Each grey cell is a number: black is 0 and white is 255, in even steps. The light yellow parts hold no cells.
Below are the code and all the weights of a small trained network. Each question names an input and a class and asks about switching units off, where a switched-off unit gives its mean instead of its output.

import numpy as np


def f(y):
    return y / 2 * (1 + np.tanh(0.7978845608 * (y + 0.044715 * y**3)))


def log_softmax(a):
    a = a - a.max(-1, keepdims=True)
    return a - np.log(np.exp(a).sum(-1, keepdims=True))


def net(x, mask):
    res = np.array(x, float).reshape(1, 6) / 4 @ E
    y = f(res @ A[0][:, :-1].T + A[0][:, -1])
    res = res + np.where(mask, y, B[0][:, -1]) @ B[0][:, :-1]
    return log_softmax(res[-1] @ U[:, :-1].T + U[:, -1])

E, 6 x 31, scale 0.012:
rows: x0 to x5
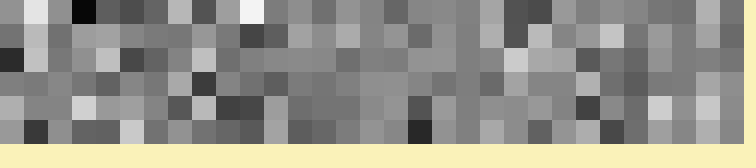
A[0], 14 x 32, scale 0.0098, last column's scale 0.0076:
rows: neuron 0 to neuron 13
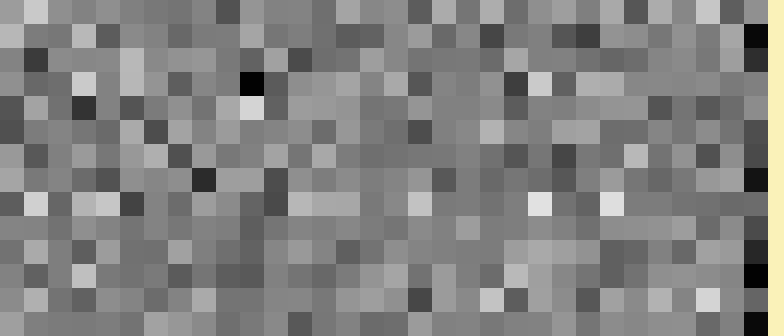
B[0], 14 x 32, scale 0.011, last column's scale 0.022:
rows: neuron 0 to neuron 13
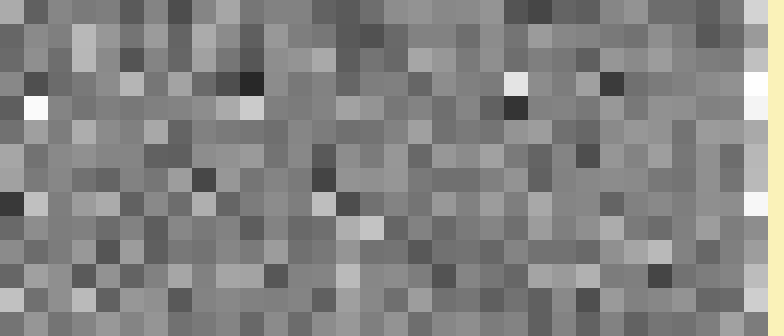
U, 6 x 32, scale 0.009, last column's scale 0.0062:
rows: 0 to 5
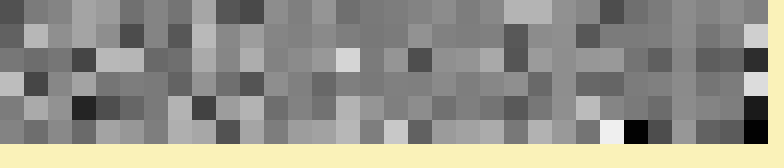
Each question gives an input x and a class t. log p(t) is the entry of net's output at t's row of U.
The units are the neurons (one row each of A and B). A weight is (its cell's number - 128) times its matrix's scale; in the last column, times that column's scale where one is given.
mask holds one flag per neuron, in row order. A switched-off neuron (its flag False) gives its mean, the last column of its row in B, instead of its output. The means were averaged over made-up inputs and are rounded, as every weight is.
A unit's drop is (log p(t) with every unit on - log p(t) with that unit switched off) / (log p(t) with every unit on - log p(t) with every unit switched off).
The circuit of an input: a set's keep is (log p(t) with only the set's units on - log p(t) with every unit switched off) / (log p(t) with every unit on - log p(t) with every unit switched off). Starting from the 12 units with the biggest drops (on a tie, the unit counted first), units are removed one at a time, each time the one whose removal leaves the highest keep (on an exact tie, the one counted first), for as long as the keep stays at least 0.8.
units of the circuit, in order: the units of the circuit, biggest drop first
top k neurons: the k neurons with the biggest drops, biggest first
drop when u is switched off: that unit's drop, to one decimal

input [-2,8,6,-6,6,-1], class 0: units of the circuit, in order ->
[neuron 3]
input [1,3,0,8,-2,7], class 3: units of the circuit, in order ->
[neuron 8; neuron 4]
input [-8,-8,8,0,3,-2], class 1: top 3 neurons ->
[neuron 3; neuron 11; neuron 2]
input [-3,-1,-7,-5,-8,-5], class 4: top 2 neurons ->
[neuron 7; neuron 8]
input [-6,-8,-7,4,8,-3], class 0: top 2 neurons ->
[neuron 1; neuron 11]
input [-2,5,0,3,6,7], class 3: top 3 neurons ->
[neuron 12; neuron 0; neuron 8]
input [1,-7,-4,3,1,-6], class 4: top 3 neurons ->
[neuron 8; neuron 7; neuron 2]
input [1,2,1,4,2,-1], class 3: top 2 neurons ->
[neuron 4; neuron 11]
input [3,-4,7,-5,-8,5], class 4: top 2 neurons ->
[neuron 8; neuron 2]
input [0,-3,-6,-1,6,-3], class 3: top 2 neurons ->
[neuron 8; neuron 4]
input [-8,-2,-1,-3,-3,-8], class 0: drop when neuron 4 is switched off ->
0.1
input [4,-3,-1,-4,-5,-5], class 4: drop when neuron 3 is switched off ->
0.0
